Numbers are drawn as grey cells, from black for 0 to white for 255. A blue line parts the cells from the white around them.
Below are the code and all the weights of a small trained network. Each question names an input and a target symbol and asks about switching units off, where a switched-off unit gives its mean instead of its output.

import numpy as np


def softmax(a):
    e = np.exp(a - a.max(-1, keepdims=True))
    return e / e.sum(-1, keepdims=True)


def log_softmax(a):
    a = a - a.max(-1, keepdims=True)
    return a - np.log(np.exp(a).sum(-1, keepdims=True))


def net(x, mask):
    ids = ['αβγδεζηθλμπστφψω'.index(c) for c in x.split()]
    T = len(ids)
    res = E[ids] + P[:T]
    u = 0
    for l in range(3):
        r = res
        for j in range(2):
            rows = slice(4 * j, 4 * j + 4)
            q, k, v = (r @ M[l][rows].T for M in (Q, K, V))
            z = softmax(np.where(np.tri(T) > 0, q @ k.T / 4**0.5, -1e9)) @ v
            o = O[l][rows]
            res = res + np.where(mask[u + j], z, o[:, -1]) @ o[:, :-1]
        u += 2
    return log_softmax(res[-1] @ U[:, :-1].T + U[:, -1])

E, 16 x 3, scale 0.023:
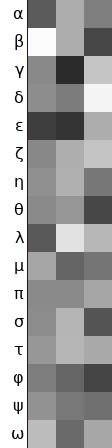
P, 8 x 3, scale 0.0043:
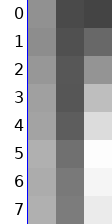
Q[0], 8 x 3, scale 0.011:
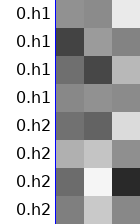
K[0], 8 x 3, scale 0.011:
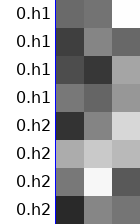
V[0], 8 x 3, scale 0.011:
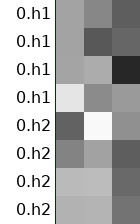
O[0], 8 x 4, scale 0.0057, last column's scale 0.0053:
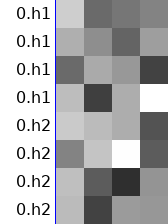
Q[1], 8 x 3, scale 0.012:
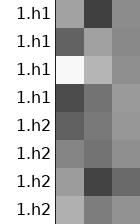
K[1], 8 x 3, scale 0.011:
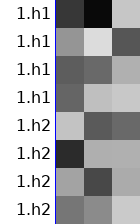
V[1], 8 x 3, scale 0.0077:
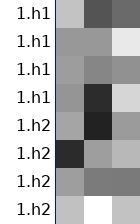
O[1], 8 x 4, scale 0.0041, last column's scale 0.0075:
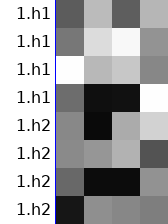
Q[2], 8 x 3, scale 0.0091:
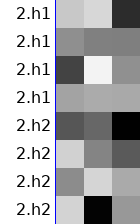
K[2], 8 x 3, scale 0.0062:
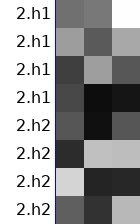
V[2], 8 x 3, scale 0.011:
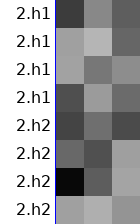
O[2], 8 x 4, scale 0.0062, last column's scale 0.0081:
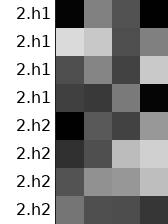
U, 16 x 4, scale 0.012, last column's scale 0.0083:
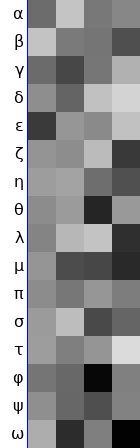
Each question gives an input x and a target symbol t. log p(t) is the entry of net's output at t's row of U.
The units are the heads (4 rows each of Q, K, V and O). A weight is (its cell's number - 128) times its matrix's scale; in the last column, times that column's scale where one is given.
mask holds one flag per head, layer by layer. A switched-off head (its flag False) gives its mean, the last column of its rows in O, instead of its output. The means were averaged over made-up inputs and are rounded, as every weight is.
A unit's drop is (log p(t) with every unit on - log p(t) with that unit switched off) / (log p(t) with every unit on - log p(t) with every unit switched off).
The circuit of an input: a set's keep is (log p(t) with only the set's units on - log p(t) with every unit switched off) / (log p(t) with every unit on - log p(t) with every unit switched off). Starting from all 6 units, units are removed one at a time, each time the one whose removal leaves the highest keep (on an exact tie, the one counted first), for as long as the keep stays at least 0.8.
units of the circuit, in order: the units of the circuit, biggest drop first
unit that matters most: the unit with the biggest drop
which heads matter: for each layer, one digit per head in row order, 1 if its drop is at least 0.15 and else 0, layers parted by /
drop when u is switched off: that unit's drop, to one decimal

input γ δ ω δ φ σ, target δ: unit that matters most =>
1.h2
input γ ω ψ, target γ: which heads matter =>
01 / 11 / 11
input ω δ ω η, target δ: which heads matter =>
10 / 01 / 11
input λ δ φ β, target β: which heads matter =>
11 / 10 / 01
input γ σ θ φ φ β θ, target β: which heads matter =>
11 / 01 / 10
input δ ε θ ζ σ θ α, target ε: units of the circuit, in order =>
(2.h1; 0.h1)
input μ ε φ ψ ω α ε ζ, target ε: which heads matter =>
11 / 00 / 10
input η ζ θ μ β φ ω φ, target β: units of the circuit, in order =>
(0.h1; 2.h1; 0.h2)
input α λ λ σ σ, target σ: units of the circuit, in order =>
(2.h2; 1.h2; 0.h2)
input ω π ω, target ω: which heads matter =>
11 / 01 / 00
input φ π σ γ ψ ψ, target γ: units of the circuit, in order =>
(2.h2; 0.h2; 1.h1)
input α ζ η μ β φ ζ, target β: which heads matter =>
11 / 00 / 01
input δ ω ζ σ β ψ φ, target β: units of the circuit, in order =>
(2.h1; 0.h2; 0.h1)
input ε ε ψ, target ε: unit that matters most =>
0.h2
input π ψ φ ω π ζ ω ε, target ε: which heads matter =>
11 / 00 / 00
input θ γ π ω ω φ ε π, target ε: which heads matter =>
01 / 00 / 11
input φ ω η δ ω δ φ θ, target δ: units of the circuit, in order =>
(2.h2; 2.h1; 1.h2; 0.h1)
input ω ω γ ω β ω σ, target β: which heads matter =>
11 / 01 / 10
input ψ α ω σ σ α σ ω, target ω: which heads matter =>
11 / 00 / 01
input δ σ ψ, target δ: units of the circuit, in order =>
(2.h2; 1.h2; 2.h1)
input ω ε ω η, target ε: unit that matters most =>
2.h2
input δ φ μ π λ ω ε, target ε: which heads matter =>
11 / 00 / 10
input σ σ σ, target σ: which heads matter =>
11 / 11 / 01
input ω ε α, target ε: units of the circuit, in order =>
(2.h1; 0.h1; 0.h2)
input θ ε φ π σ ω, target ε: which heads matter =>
01 / 00 / 01
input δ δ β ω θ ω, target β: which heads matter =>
11 / 00 / 10
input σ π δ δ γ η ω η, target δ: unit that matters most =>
2.h2
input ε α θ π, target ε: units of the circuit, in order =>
(0.h1; 0.h2)
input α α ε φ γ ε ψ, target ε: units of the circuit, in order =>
(0.h2; 2.h2)
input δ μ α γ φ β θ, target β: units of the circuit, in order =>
(0.h1; 2.h1; 0.h2)
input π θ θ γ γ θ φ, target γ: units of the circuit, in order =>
(2.h2; 1.h1; 0.h2)
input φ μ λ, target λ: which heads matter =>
01 / 10 / 00
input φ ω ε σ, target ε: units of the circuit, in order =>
(2.h2; 0.h2)
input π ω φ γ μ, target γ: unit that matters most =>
0.h2
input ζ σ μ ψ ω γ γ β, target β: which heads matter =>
11 / 11 / 10
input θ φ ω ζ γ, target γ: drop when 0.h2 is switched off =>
1.0
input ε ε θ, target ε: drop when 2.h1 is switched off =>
0.3
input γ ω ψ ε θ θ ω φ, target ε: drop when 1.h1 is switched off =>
-0.1
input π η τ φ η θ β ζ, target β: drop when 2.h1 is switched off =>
-0.1
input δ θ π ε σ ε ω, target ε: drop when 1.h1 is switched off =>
0.0
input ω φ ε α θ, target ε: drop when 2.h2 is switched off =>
0.8
